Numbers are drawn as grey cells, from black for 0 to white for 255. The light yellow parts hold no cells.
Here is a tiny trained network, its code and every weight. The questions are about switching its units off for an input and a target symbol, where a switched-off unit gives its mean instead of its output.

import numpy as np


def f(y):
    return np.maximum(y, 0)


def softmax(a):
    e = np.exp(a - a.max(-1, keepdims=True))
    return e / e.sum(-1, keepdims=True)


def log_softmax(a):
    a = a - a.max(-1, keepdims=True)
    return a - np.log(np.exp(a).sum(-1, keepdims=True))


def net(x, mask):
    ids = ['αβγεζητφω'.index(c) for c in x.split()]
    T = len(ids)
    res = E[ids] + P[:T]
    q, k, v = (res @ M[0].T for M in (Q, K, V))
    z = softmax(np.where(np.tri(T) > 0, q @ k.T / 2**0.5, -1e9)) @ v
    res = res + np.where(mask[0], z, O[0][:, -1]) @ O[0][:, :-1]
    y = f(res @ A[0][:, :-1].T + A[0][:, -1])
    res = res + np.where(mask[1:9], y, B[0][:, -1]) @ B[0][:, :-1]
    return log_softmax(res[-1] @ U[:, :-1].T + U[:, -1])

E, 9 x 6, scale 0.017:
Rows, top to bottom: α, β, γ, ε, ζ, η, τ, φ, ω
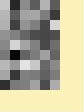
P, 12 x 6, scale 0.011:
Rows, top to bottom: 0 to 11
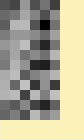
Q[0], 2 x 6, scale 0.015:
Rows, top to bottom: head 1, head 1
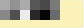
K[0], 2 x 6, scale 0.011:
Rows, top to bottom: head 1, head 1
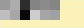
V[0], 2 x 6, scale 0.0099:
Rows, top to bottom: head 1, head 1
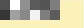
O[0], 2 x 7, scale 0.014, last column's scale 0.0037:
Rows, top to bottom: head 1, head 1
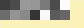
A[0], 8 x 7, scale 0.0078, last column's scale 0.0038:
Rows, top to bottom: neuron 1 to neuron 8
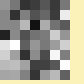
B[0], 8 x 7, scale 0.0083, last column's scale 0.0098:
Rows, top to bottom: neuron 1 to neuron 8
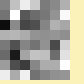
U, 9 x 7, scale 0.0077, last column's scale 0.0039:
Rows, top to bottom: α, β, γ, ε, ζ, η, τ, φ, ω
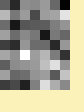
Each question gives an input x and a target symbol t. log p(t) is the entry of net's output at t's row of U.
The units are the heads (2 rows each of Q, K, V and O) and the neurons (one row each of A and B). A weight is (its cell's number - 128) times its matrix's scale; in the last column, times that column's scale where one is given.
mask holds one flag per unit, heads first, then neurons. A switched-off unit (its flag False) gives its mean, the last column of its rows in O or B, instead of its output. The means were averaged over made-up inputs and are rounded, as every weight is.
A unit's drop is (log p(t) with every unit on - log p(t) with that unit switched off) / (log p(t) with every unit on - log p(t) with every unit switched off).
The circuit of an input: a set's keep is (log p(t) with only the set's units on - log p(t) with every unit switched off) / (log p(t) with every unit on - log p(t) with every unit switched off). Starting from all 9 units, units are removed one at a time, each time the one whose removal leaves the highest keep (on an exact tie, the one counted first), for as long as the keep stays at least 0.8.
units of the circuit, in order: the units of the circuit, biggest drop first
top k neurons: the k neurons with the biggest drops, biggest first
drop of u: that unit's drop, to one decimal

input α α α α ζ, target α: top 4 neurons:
neuron 6; neuron 5; neuron 7; neuron 2
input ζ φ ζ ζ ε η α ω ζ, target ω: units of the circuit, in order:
neuron 3; head 1
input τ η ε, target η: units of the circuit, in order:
head 1; neuron 8; neuron 6
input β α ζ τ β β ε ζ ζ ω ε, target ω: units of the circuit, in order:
head 1; neuron 3
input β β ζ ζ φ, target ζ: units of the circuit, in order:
head 1
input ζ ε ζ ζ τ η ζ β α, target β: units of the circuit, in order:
head 1; neuron 6
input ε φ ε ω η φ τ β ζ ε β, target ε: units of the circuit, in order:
head 1; neuron 6; neuron 2
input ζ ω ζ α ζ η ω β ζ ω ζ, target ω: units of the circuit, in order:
head 1; neuron 3
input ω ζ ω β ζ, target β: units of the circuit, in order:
head 1; neuron 7
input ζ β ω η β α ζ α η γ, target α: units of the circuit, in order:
neuron 6; head 1; neuron 5
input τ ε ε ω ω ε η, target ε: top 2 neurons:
neuron 6; neuron 2
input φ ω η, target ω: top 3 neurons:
neuron 3; neuron 2; neuron 8
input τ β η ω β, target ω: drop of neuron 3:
0.5
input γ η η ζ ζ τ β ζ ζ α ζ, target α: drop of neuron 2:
0.2
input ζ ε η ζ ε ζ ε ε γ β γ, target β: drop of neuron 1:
0.0
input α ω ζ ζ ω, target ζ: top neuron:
neuron 7
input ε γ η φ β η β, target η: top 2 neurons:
neuron 8; neuron 6
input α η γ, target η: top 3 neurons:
neuron 8; neuron 6; neuron 3
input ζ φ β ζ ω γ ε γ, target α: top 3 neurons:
neuron 6; neuron 2; neuron 5
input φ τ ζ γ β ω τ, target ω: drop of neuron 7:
0.1
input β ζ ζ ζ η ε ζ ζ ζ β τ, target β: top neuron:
neuron 8
